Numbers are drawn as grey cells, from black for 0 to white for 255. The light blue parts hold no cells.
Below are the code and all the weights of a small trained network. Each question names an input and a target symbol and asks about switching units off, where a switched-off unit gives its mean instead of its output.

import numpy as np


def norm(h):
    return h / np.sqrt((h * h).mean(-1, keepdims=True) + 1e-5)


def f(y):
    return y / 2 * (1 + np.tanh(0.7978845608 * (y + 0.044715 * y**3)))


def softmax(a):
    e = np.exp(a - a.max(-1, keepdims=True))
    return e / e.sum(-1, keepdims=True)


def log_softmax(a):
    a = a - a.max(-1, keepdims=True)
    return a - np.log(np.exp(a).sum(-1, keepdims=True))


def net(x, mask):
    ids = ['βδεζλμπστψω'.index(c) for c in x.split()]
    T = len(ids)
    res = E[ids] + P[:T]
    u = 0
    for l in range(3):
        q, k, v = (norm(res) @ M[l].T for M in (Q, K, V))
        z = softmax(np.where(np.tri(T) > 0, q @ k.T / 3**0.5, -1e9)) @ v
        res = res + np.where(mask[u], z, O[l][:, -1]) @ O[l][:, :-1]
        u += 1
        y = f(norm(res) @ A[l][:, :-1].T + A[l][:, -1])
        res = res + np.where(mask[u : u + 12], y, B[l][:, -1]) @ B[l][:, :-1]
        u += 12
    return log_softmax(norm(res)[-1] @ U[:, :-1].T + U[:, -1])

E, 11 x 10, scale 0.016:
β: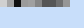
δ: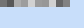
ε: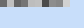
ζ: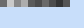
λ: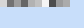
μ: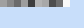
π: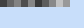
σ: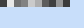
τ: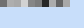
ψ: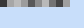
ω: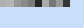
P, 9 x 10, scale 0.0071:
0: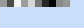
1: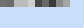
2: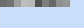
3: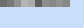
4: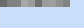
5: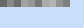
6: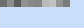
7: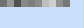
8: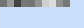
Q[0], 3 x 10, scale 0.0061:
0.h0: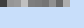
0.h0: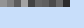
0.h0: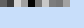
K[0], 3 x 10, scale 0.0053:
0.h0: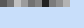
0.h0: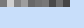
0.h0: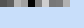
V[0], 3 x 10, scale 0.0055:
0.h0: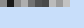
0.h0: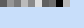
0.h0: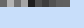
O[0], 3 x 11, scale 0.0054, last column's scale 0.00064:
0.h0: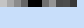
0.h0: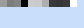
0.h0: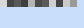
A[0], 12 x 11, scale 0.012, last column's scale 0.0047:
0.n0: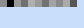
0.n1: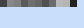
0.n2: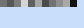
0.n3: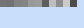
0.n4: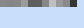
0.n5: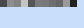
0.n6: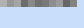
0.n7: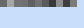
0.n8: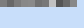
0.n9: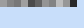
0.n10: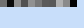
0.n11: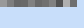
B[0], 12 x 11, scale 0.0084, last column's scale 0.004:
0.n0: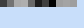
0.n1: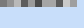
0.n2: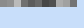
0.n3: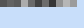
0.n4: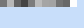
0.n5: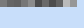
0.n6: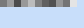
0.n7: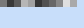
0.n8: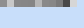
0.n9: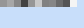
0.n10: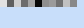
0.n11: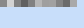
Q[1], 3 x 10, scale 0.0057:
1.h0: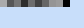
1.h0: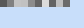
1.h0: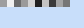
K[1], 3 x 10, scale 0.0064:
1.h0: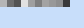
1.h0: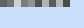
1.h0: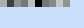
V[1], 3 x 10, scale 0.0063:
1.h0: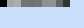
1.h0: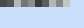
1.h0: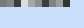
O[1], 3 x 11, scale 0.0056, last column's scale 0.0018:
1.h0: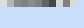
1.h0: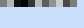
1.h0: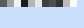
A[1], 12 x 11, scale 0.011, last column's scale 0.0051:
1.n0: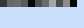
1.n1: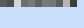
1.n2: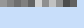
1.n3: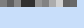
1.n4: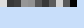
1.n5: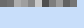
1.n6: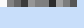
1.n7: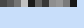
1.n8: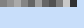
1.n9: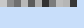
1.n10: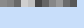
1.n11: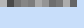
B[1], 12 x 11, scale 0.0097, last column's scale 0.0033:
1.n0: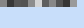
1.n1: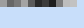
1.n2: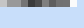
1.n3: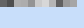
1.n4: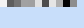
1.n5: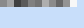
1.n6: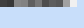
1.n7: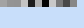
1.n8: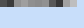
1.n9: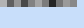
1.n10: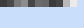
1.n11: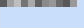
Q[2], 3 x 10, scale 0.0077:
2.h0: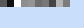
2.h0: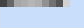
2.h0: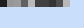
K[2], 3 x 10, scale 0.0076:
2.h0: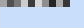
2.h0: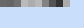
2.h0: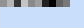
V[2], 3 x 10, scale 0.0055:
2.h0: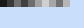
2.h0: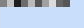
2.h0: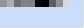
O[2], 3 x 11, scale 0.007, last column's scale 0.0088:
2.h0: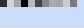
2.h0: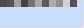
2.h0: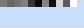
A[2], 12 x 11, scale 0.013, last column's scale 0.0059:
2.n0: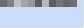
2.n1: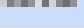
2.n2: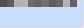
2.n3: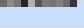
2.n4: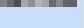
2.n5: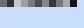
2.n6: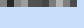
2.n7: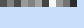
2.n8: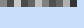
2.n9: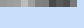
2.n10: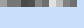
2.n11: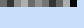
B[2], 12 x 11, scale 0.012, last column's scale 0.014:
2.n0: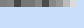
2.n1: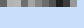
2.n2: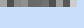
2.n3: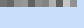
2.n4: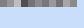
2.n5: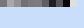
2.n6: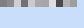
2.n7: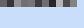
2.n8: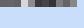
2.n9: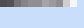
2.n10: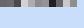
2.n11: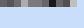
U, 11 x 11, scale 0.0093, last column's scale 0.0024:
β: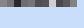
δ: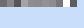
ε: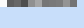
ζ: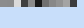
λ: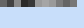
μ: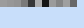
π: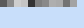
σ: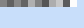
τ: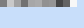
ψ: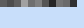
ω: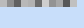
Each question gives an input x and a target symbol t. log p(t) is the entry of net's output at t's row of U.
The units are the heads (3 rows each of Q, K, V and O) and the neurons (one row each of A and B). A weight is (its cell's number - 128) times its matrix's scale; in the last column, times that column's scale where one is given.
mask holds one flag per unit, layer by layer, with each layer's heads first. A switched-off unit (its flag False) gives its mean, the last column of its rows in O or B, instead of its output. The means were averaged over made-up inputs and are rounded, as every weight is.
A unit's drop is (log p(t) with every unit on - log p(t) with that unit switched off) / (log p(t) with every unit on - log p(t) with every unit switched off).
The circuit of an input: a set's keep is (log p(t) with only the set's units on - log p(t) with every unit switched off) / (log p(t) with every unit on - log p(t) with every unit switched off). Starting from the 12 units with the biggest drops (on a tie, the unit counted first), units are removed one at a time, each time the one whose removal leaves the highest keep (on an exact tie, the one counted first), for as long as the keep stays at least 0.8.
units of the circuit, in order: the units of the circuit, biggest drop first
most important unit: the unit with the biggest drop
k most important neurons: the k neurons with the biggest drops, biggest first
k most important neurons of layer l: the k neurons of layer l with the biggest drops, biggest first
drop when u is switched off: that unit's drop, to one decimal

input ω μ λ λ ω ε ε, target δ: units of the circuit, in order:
2.n5
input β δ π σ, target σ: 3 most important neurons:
1.n4; 0.n7; 2.n6
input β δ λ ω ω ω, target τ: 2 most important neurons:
0.n4; 0.n9
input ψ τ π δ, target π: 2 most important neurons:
0.n10; 0.n0
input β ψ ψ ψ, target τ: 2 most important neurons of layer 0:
0.n6; 0.n0
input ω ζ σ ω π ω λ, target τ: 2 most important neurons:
1.n3; 2.n1
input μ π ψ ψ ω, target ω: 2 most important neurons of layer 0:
0.n10; 0.n1
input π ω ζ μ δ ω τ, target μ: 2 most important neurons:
0.n1; 0.n10
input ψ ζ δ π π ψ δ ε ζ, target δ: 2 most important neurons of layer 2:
2.n10; 2.n5
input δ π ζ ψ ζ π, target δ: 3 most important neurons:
0.n1; 2.n10; 0.n10
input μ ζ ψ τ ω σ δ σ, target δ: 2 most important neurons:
2.n5; 0.n0
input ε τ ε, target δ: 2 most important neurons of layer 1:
1.n10; 1.n1
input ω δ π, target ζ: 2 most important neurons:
0.n1; 1.n1
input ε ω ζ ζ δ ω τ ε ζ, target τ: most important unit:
0.h0
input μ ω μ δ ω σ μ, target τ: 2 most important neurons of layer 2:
2.n1; 2.n9
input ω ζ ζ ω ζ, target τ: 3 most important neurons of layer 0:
0.n11; 0.n8; 0.n0
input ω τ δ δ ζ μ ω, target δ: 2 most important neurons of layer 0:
0.n6; 0.n8
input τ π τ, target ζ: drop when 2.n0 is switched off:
0.3
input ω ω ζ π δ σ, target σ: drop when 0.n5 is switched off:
0.0
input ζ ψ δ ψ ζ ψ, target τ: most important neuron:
1.n10
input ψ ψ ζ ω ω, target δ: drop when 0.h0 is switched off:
1.1
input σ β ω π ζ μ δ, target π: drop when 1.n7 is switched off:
0.1
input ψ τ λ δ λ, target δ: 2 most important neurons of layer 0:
0.n7; 0.n5
